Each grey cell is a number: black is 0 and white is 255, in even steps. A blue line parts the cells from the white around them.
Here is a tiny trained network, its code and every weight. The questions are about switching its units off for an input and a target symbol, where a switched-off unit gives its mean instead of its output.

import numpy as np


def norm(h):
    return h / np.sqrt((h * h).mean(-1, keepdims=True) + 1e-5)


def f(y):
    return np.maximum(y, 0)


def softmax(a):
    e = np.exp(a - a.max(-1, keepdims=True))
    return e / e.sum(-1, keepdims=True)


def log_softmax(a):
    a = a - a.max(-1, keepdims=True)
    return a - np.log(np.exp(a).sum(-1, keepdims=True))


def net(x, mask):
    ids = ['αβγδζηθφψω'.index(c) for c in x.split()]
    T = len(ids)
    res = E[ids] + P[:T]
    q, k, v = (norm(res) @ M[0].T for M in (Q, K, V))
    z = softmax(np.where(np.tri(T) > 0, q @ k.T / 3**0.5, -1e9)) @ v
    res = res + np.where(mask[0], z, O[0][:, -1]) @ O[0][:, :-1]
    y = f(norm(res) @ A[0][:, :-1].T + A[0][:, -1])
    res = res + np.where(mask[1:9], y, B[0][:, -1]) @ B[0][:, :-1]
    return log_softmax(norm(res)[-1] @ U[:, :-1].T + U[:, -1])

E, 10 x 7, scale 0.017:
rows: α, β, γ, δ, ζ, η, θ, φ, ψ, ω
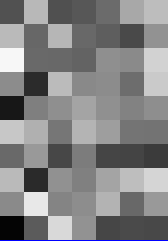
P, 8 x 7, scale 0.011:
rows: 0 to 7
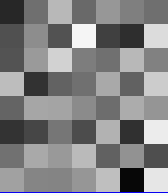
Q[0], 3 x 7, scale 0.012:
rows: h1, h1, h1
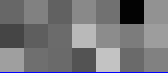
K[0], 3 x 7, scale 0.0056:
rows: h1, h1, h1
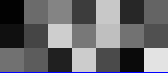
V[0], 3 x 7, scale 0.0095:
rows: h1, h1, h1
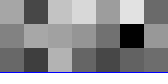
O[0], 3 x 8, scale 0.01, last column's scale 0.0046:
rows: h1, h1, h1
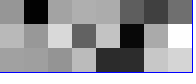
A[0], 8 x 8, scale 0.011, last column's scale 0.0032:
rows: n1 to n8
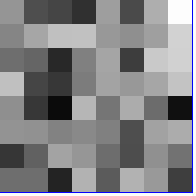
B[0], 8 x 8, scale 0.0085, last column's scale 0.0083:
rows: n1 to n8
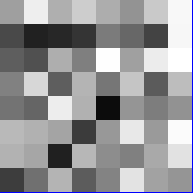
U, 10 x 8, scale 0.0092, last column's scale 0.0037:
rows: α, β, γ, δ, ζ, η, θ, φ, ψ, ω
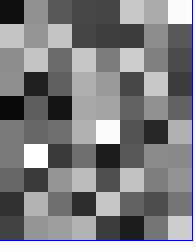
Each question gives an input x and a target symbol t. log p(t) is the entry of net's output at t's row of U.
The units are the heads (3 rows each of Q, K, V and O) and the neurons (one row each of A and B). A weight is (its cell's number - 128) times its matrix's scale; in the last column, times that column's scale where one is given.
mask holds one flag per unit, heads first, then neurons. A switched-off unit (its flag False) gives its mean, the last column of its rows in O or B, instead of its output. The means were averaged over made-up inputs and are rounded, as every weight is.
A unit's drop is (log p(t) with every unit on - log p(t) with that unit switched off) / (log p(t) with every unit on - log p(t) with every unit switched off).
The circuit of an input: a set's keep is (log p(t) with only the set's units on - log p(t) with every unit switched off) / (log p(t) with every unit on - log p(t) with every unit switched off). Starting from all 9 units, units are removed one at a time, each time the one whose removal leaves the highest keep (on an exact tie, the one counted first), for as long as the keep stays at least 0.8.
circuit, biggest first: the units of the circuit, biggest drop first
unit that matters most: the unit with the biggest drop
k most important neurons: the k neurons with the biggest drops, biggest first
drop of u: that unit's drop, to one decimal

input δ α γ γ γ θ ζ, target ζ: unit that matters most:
n2
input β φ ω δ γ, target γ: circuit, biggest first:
[n4; h1]
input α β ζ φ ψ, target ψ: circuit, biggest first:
[n2; n7; n1]
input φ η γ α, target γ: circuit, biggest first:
[n1; n4]
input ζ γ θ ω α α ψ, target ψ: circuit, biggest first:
[n2; n1]
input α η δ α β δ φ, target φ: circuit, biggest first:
[h1; n5]
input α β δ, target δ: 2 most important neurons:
[n7; n2]
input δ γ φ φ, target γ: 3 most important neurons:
[n4; n1; n2]
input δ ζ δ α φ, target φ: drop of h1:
1.0
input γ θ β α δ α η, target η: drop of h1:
0.4
